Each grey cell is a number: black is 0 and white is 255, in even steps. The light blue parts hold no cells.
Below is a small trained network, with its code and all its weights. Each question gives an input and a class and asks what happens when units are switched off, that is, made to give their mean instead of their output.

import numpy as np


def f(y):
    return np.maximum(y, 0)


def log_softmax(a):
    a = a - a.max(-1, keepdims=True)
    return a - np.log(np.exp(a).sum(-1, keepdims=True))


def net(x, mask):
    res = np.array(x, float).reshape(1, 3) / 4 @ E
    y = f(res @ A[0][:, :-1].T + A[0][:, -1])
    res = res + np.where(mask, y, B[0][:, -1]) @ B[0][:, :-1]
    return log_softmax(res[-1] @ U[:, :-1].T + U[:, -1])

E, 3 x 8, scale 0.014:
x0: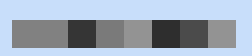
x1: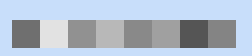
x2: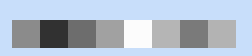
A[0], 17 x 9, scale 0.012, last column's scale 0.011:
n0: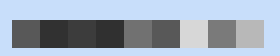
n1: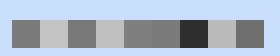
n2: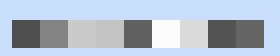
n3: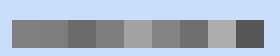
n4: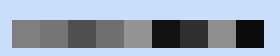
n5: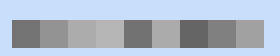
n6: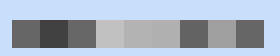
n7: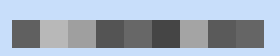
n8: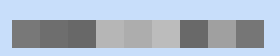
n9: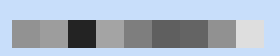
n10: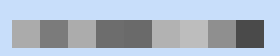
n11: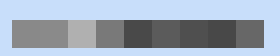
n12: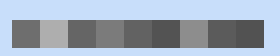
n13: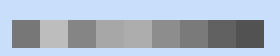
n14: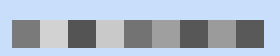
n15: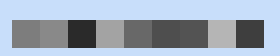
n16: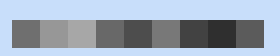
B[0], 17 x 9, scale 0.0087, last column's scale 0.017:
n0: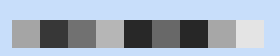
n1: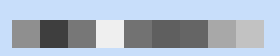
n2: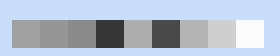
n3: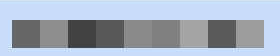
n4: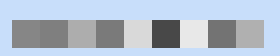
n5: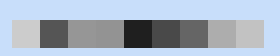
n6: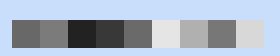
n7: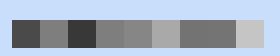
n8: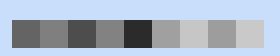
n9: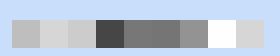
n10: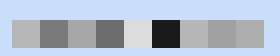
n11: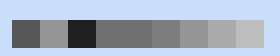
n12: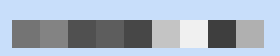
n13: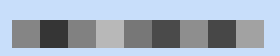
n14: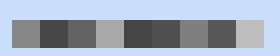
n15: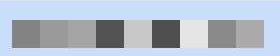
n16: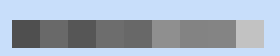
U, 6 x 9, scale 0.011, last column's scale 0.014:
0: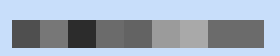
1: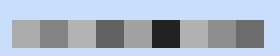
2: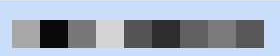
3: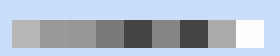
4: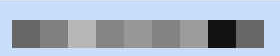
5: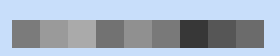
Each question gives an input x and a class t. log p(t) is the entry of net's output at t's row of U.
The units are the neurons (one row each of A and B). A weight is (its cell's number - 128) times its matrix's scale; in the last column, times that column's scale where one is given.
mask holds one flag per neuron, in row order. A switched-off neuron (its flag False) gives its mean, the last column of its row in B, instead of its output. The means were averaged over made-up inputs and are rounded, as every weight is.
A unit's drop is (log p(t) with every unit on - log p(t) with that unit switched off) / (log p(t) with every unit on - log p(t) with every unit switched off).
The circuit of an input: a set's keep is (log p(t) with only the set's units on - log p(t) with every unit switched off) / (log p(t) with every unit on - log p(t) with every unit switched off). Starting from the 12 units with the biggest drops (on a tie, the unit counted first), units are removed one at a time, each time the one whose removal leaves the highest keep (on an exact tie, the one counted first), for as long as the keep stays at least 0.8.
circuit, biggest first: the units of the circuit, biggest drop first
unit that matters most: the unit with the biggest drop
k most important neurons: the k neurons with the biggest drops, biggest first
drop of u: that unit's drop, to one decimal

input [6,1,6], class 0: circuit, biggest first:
n6
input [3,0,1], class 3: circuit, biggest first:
n2, n9
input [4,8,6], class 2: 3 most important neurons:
n1, n14, n13
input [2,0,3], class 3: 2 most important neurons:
n12, n7
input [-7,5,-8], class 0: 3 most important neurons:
n7, n16, n11
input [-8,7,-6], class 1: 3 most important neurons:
n2, n0, n10
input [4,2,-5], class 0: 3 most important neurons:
n12, n2, n7
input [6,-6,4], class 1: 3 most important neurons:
n4, n9, n15
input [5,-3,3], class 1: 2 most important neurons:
n4, n15
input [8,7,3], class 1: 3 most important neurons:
n9, n15, n4
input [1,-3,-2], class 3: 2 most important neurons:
n1, n14
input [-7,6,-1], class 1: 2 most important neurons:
n2, n0
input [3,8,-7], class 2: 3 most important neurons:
n1, n14, n6
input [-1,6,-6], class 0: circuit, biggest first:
n12
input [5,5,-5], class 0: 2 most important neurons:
n12, n2
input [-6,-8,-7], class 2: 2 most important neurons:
n0, n6
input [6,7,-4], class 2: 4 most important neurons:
n1, n14, n2, n13
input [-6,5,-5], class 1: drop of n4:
-0.1
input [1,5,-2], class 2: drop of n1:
0.2
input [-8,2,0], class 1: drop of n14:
0.0
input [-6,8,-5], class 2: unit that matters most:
n5
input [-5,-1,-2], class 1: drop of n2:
0.1
